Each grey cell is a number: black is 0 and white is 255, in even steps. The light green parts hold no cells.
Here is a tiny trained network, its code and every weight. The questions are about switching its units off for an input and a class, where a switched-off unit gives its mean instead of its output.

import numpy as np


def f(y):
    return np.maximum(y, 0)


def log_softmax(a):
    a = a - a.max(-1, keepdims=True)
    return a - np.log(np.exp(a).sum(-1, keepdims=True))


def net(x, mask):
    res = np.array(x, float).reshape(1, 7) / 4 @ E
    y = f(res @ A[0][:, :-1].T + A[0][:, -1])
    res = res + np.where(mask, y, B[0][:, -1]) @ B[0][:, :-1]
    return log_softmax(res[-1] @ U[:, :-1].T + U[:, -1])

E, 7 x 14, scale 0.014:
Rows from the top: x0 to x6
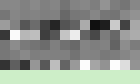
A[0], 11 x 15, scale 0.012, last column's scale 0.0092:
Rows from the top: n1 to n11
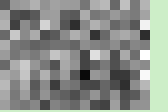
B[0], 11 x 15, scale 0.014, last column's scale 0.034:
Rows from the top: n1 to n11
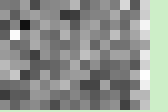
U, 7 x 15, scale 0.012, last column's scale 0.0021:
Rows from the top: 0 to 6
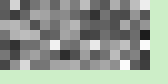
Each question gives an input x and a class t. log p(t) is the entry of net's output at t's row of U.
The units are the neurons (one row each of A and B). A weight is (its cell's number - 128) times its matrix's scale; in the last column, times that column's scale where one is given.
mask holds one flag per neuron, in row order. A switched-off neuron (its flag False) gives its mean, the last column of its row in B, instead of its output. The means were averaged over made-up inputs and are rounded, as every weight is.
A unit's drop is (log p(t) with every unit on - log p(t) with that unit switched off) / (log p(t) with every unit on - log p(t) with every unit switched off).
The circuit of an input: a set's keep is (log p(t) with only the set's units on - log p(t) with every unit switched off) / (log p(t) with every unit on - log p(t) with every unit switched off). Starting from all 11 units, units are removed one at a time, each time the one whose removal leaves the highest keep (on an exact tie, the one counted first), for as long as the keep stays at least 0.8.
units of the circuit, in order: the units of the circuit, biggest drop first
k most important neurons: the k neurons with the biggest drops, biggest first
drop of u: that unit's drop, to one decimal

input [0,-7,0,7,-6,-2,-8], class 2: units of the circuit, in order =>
[n7]
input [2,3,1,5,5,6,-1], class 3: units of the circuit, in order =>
[n3, n6]
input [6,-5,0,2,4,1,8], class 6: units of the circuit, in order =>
[n8, n3]
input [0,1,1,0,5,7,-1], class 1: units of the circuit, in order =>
[n4, n6]
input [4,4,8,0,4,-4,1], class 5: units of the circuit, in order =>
[n8, n3]
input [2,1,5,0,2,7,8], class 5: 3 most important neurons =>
[n8, n3, n2]
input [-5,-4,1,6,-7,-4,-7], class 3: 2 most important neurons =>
[n9, n6]
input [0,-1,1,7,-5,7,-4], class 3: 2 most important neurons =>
[n6, n9]
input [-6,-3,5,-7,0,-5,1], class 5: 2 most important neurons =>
[n2, n9]
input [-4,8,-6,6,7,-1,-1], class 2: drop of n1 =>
0.0
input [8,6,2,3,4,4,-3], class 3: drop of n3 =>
0.1
